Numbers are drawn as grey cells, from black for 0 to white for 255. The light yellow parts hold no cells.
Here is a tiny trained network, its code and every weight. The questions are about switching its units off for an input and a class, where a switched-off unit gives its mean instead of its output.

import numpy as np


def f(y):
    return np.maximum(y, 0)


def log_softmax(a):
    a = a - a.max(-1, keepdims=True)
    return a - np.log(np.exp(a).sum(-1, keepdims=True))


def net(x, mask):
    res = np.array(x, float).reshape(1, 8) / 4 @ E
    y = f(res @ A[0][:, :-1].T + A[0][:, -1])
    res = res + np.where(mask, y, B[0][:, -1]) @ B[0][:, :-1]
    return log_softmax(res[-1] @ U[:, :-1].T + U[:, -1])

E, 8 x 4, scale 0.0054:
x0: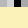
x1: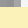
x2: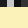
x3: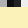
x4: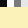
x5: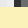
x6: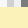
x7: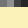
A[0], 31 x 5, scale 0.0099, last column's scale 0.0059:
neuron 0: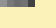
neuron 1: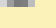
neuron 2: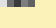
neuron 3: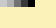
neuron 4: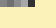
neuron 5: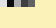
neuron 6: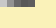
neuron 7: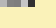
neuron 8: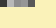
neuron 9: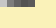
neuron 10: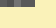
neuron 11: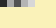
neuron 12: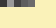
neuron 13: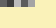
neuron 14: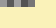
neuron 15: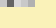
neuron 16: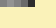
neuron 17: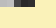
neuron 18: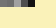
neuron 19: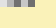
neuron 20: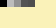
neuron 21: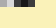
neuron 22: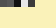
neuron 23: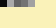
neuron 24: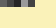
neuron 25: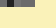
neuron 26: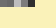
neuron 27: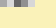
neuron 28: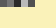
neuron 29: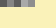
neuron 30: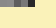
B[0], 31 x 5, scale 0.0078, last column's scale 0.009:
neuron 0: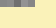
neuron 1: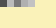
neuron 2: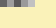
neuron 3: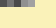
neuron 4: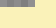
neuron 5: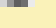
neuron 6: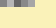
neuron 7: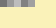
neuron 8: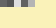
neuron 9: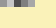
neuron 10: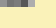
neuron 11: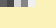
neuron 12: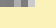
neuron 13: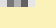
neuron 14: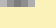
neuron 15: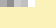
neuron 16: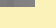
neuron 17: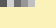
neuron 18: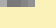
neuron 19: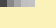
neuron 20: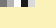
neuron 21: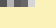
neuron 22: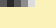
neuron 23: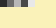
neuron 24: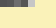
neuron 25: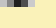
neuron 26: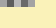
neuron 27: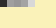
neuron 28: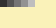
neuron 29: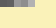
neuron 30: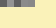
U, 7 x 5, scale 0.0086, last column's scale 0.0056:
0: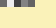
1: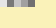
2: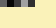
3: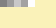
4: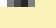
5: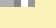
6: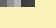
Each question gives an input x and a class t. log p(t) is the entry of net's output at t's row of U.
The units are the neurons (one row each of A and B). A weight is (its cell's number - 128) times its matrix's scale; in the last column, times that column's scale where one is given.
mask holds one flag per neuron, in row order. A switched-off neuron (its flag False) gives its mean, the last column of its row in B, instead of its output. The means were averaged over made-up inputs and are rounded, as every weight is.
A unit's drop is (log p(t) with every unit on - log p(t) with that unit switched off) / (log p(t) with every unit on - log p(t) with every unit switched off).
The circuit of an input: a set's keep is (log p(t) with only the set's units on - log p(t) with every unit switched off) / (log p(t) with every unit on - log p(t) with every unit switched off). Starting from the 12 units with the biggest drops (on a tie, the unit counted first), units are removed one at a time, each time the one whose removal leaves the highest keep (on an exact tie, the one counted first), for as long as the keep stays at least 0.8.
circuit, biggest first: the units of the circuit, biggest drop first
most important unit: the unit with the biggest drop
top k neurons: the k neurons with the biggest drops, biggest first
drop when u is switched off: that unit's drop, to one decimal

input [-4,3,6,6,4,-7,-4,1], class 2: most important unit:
neuron 22
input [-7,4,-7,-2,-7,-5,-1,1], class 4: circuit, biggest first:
neuron 5; neuron 25
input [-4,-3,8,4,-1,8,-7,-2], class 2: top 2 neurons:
neuron 22; neuron 28
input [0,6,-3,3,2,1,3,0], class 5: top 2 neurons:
neuron 20; neuron 23
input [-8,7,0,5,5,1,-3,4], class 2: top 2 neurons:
neuron 22; neuron 20
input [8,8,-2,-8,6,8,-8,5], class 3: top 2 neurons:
neuron 11; neuron 19
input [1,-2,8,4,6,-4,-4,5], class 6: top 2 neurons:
neuron 20; neuron 23
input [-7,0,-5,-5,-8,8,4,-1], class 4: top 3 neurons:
neuron 5; neuron 11; neuron 9
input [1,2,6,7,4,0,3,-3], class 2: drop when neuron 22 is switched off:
0.2
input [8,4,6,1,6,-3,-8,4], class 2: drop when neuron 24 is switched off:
0.1
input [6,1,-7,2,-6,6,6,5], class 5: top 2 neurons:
neuron 15; neuron 19
